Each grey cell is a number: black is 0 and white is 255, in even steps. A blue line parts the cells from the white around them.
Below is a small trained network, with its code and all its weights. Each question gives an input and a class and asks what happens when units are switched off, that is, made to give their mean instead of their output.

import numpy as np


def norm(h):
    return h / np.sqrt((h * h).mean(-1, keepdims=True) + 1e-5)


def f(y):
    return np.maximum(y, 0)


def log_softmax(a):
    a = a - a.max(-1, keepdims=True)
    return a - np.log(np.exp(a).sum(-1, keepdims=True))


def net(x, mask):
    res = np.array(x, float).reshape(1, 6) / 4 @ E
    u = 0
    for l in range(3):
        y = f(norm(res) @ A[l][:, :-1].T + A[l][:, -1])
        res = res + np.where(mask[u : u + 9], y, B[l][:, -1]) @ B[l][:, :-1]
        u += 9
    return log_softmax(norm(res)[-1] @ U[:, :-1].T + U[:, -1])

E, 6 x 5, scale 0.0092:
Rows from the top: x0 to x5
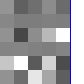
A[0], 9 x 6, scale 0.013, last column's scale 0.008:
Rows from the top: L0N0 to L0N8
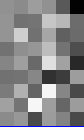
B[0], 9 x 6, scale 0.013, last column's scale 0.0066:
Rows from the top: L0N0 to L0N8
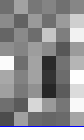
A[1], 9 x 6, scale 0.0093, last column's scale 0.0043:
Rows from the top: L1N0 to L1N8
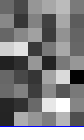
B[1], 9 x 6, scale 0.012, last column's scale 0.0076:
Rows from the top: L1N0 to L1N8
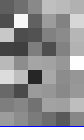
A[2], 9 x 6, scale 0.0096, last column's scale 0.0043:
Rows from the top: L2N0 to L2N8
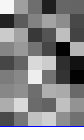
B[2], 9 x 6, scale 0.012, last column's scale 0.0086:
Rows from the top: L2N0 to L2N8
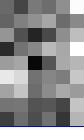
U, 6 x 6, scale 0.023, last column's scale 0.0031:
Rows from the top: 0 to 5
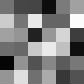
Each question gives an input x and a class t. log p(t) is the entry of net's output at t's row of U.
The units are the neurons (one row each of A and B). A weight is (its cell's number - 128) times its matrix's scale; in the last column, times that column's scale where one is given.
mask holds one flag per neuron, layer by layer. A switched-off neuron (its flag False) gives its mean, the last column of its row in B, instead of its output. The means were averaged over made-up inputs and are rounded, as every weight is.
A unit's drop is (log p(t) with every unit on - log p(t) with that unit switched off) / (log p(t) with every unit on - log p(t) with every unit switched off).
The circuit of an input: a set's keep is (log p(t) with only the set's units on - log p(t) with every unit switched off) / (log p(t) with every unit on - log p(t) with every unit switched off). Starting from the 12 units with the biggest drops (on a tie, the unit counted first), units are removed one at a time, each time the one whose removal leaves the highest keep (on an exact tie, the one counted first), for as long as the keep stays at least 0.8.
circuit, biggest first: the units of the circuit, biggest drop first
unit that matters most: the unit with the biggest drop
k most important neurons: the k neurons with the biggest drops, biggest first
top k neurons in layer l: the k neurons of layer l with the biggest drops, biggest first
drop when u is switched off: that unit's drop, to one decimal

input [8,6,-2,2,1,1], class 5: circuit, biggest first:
[L2N2]
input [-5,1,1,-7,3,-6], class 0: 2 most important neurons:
[L0N4, L0N6]
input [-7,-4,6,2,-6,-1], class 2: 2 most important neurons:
[L0N7, L1N5]
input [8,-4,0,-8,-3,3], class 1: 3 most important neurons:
[L0N2, L2N3, L1N4]
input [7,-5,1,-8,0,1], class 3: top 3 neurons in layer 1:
[L1N0, L1N7, L1N3]
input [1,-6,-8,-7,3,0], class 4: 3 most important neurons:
[L2N3, L0N7, L1N4]
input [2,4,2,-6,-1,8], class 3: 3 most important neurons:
[L0N5, L0N6, L0N4]
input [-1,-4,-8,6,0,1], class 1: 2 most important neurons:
[L0N5, L1N1]
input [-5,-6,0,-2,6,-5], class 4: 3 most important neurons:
[L0N2, L2N3, L0N5]
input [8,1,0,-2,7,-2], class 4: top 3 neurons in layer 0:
[L0N2, L0N5, L0N8]
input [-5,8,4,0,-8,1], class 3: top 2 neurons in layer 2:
[L2N4, L2N2]
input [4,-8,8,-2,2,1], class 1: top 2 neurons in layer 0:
[L0N4, L0N1]
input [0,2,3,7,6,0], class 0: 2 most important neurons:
[L0N4, L0N7]
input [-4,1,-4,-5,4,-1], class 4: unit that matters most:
L0N7
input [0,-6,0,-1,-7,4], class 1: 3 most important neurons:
[L0N2, L2N3, L0N5]
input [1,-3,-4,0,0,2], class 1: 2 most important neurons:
[L0N5, L1N1]
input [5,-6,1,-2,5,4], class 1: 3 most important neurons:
[L0N4, L0N6, L1N1]
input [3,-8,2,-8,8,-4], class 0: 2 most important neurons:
[L0N4, L0N6]
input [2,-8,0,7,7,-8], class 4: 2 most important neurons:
[L0N2, L2N3]
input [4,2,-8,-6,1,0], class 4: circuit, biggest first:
[L2N3]
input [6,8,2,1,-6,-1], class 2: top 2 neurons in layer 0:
[L0N7, L0N6]
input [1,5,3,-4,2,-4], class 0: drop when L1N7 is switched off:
0.0
